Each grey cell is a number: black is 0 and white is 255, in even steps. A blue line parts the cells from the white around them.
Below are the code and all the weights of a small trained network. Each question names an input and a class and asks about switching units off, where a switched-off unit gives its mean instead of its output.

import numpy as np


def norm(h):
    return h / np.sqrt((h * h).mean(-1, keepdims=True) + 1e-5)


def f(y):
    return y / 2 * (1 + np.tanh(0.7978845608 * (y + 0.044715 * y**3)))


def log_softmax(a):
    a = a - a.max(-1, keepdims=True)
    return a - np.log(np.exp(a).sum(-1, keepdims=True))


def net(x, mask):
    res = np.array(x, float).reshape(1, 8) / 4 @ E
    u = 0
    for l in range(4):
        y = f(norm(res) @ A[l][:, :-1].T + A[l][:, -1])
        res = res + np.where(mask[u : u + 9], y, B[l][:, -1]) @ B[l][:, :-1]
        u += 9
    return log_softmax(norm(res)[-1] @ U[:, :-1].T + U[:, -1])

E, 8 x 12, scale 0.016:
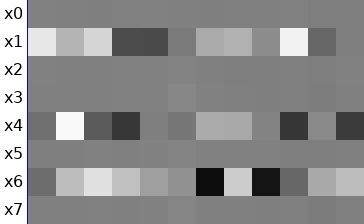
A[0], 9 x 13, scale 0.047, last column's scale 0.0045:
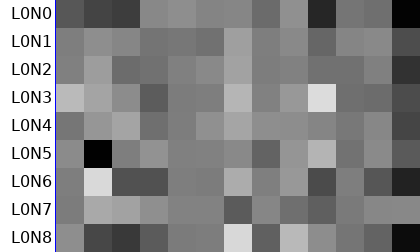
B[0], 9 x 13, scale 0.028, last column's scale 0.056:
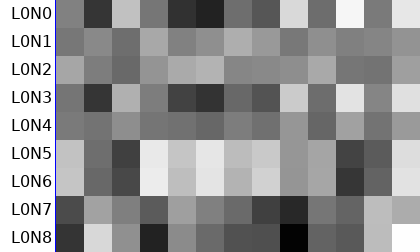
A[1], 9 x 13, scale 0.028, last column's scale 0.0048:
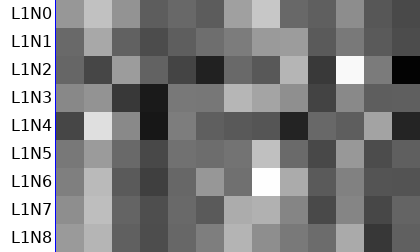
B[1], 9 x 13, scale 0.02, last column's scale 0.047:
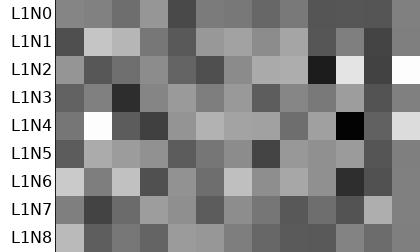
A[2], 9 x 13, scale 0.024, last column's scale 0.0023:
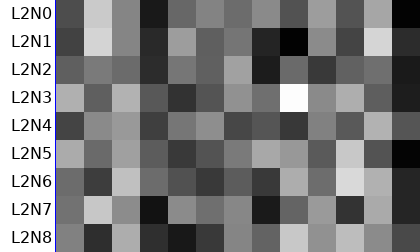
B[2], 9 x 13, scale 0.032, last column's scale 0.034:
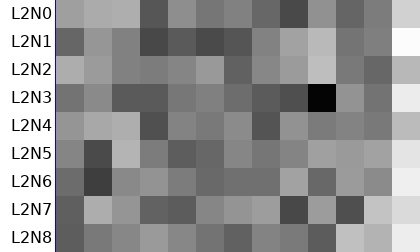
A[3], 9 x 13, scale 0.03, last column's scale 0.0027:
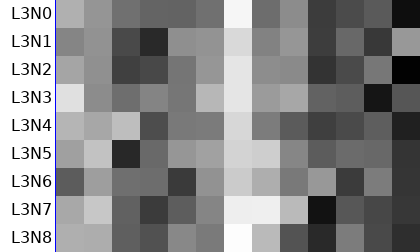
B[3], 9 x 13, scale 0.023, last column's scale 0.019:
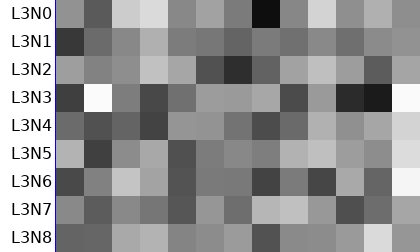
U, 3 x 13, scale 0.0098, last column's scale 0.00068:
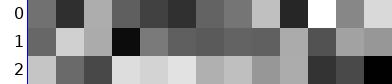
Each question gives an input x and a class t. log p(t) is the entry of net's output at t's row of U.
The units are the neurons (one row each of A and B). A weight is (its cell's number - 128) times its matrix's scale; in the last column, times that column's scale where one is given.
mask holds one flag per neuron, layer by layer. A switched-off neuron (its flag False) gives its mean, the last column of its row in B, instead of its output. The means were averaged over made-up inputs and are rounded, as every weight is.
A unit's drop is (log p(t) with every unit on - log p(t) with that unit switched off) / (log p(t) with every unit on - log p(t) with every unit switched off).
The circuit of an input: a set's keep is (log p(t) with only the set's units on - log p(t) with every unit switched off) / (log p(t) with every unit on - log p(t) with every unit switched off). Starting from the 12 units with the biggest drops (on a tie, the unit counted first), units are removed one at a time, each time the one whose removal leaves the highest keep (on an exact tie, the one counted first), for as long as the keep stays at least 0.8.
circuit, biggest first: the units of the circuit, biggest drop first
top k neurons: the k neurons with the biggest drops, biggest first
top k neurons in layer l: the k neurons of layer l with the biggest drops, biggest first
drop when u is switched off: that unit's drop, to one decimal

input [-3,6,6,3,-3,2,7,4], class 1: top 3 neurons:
(L0N7; L0N0; L0N3)
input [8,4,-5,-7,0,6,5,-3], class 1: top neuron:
(L0N7)
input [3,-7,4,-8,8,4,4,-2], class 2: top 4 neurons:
(L0N6; L0N8; L0N3; L1N2)
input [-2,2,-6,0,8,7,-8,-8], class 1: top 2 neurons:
(L0N8; L0N5)
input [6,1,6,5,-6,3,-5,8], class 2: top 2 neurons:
(L0N5; L0N7)
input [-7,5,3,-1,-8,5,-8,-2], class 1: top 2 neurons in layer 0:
(L0N8; L0N0)
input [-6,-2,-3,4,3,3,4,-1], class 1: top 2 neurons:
(L0N7; L0N5)
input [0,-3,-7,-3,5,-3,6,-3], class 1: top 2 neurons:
(L0N5; L0N7)
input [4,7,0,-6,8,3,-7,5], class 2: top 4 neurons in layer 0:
(L0N6; L0N0; L0N2; L0N7)
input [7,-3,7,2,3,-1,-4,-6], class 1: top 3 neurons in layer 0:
(L0N8; L0N3; L0N5)
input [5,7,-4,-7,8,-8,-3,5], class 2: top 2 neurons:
(L0N6; L0N0)
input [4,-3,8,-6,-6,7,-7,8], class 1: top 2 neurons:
(L0N8; L0N6)
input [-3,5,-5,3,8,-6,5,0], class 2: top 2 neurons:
(L0N0; L0N8)
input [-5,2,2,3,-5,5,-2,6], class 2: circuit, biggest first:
(L0N5)
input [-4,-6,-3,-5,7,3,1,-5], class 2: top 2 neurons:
(L0N6; L0N3)
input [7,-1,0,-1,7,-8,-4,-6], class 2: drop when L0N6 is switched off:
0.7
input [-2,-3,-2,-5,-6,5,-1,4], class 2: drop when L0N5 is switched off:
0.8
